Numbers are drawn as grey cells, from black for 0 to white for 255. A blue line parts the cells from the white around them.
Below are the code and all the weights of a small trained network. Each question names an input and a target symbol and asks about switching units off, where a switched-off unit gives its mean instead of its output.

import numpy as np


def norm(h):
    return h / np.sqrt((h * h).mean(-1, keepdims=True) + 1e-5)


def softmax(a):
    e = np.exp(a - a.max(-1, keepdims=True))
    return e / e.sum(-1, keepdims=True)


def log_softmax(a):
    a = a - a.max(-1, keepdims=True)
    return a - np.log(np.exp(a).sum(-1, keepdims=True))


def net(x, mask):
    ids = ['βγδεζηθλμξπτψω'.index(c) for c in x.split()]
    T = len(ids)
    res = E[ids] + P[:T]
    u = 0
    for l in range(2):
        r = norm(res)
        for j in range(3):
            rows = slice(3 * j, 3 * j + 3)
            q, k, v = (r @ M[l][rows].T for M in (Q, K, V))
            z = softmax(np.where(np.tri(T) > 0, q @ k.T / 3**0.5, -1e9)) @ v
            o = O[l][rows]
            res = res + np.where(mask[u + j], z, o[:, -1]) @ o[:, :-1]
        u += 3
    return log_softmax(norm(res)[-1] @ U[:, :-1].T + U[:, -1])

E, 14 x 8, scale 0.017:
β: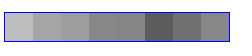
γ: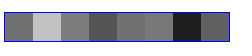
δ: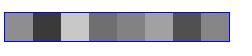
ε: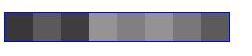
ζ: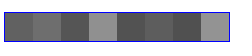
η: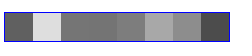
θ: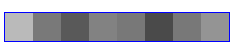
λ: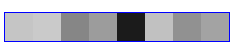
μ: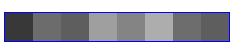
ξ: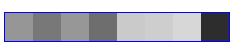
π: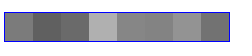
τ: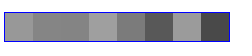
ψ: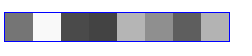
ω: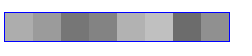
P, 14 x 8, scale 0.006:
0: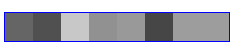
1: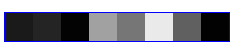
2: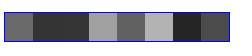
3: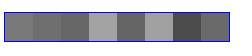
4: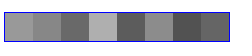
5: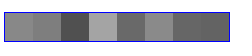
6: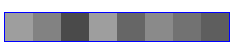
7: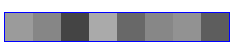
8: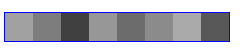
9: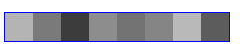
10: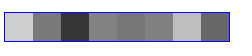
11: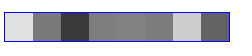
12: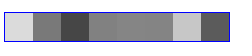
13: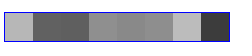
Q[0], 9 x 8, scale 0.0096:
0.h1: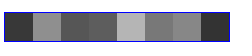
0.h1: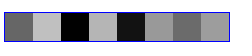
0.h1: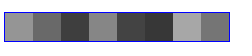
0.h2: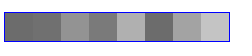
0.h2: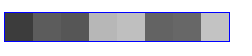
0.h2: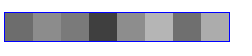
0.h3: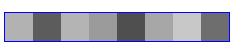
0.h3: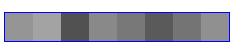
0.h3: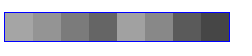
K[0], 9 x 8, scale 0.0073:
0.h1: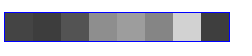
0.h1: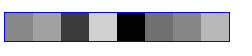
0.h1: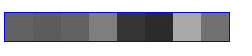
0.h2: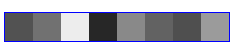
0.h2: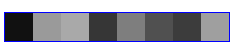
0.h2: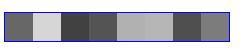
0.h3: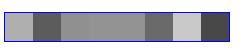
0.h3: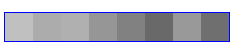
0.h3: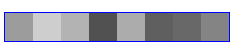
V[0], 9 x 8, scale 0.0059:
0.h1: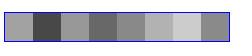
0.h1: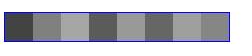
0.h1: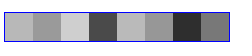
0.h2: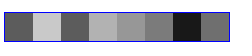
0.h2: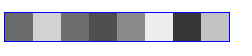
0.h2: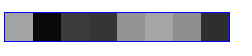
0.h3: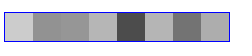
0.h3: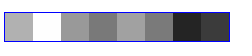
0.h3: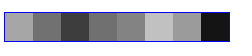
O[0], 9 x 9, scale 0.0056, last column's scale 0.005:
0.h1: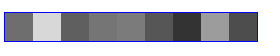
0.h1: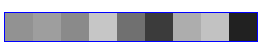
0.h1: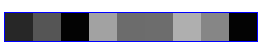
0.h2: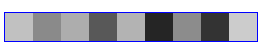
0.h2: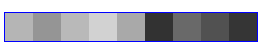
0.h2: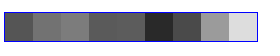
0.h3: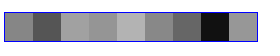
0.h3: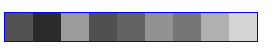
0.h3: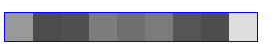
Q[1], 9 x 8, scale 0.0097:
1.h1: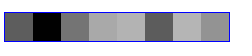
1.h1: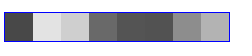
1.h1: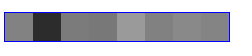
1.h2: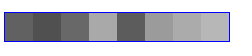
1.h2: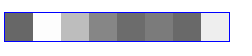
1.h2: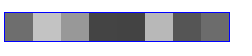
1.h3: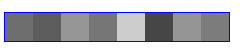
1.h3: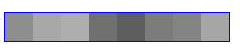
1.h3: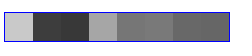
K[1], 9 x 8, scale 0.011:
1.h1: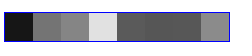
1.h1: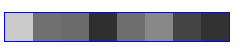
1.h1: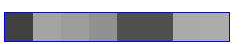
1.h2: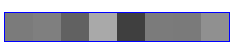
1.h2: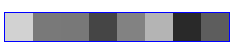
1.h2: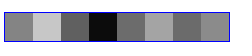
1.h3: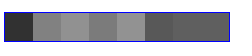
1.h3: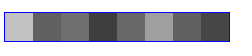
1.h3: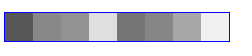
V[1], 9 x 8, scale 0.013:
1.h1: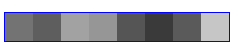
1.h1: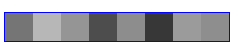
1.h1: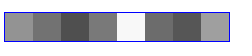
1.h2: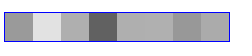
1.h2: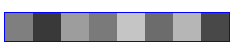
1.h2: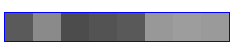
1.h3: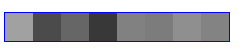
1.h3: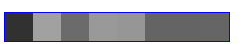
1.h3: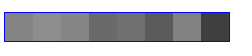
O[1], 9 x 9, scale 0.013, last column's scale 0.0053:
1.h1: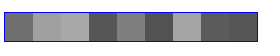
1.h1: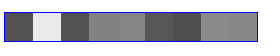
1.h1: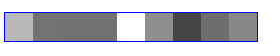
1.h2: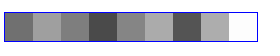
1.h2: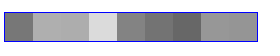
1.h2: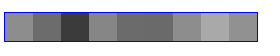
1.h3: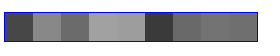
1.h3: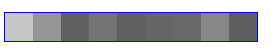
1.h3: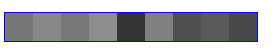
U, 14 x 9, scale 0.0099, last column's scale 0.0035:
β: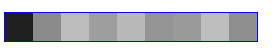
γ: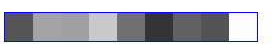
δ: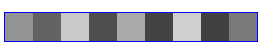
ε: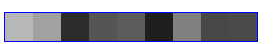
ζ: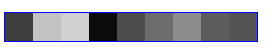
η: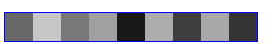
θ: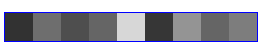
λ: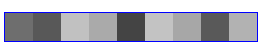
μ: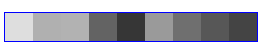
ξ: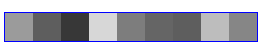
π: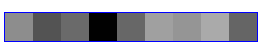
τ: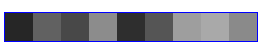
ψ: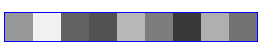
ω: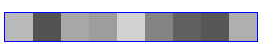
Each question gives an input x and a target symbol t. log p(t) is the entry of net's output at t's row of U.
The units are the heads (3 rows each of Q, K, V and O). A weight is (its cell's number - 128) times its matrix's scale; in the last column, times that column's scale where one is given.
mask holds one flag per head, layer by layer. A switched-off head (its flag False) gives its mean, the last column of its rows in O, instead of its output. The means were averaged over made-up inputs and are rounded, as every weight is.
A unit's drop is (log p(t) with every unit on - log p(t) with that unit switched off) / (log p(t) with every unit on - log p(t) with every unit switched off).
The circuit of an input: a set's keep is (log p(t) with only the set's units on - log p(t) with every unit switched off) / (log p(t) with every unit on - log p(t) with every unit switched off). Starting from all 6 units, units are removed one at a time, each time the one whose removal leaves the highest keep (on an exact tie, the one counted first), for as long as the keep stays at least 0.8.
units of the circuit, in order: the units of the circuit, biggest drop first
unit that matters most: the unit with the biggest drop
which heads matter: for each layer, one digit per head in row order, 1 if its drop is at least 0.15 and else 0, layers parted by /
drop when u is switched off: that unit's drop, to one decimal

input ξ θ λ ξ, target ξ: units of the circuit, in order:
[0.h1, 0.h2, 1.h2]
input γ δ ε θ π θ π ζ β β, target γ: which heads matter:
010 / 010
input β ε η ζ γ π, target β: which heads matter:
111 / 011
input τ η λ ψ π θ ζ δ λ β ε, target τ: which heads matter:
010 / 110
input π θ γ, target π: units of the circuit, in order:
[1.h1, 0.h2]
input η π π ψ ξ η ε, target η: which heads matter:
110 / 100
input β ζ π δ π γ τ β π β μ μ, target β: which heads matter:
111 / 011
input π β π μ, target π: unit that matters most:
0.h2
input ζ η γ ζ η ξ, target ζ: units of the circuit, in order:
[0.h3, 1.h1]
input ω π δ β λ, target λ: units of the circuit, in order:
[1.h1, 0.h1]
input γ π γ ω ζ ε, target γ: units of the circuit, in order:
[0.h2, 1.h2]
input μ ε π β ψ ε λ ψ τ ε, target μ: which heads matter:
101 / 001
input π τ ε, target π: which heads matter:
111 / 010
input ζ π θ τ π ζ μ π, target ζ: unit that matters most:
0.h3
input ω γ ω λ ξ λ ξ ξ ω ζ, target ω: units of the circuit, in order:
[0.h1, 1.h1]
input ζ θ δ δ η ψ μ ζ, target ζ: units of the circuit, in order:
[1.h1, 0.h1]
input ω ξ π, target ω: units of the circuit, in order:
[1.h1, 0.h1]
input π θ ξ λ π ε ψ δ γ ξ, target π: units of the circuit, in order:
[0.h2, 0.h3, 0.h1, 1.h2]
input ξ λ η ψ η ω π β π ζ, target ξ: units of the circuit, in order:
[0.h1, 0.h2, 1.h2]
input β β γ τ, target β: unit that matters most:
0.h2
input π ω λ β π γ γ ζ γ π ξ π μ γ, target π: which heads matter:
010 / 110
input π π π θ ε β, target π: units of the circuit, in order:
[0.h2, 0.h1]
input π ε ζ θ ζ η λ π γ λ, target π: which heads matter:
011 / 010
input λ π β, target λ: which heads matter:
000 / 100
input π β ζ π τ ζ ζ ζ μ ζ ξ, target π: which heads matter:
111 / 010
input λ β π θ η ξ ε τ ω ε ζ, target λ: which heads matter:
000 / 000
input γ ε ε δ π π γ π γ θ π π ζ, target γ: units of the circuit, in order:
[1.h2]
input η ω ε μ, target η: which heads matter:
010 / 100
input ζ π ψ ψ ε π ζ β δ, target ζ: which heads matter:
001 / 100
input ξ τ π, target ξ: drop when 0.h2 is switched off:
0.5
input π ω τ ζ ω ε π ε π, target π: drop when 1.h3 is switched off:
0.0
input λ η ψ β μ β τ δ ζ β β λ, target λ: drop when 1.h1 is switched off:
0.1
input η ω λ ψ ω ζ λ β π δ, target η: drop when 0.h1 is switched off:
0.3
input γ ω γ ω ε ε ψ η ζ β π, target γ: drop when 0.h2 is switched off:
0.3
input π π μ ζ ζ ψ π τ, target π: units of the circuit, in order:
[0.h2]
